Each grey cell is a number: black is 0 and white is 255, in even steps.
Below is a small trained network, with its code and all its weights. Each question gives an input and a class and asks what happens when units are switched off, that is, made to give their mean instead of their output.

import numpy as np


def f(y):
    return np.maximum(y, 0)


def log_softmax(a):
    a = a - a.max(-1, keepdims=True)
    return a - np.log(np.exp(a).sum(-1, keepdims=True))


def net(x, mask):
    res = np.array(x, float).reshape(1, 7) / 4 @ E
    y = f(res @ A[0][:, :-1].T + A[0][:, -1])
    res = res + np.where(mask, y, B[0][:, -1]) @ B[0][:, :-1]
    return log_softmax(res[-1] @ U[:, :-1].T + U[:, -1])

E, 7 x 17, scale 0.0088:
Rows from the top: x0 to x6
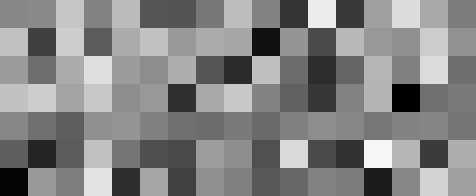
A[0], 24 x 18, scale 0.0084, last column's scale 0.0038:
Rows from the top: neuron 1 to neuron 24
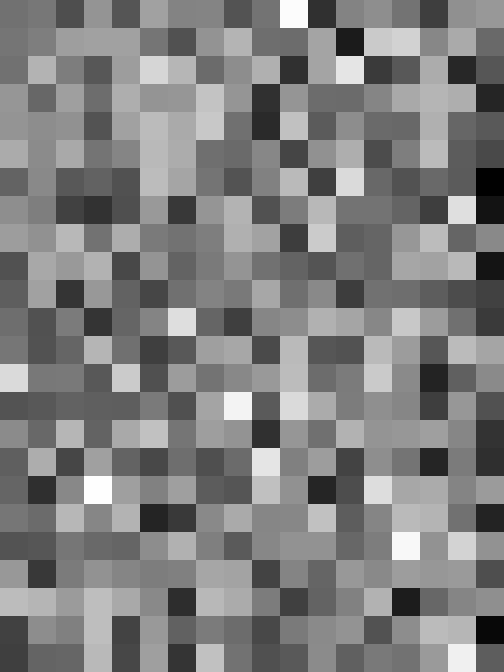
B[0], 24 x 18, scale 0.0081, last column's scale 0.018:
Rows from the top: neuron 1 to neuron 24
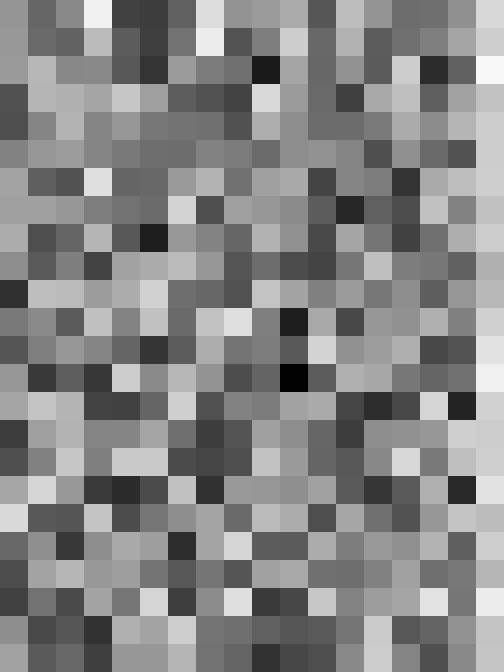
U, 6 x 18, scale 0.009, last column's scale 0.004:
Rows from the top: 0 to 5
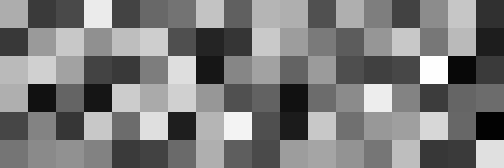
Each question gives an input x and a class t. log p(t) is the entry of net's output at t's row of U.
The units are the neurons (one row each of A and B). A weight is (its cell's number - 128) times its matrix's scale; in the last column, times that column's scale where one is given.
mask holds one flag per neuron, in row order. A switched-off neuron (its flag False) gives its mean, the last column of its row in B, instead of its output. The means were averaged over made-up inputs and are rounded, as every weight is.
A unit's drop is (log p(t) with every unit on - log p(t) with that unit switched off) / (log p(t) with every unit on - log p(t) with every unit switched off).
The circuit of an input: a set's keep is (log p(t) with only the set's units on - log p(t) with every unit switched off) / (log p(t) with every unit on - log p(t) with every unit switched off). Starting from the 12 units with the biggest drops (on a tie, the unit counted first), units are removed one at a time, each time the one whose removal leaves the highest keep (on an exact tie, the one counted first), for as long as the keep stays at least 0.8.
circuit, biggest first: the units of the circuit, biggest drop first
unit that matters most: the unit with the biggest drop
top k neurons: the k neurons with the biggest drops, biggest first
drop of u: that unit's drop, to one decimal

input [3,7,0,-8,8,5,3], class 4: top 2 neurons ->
(neuron 20; neuron 12)
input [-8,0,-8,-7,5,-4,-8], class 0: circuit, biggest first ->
(neuron 7)
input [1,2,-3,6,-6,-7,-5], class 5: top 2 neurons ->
(neuron 3; neuron 12)
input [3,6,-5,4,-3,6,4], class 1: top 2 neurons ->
(neuron 4; neuron 16)
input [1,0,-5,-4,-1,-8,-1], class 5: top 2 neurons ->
(neuron 3; neuron 18)
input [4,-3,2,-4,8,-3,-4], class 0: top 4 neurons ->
(neuron 22; neuron 9; neuron 24; neuron 23)
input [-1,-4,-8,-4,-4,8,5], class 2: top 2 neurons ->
(neuron 15; neuron 8)
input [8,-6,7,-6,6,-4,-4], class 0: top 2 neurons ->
(neuron 9; neuron 19)
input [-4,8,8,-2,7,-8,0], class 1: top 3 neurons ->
(neuron 5; neuron 15; neuron 16)
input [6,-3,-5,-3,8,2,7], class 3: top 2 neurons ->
(neuron 24; neuron 23)
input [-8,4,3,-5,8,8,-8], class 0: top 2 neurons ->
(neuron 1; neuron 7)
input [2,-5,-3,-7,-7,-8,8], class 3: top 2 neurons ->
(neuron 23; neuron 10)
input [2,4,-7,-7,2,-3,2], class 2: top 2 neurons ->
(neuron 22; neuron 15)
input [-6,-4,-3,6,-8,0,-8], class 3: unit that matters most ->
neuron 14
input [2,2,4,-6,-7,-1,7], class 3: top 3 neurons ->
(neuron 23; neuron 22; neuron 10)
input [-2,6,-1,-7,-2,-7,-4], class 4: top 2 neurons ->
(neuron 12; neuron 17)
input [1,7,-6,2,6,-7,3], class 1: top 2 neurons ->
(neuron 16; neuron 18)
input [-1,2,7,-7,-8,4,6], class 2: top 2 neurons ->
(neuron 18; neuron 22)
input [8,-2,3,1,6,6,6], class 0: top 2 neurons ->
(neuron 2; neuron 19)
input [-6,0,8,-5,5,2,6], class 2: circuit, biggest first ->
(neuron 18)
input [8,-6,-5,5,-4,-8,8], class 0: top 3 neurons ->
(neuron 9; neuron 14; neuron 19)
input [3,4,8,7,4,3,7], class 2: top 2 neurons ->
(neuron 18; neuron 14)
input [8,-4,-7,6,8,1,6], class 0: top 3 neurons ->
(neuron 2; neuron 19; neuron 18)
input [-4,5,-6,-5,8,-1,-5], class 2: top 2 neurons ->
(neuron 15; neuron 17)
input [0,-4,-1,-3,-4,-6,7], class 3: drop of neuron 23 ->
0.4
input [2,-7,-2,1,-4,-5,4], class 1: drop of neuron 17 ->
0.1
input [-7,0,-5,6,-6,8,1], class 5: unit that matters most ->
neuron 13
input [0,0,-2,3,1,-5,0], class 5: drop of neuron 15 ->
0.2
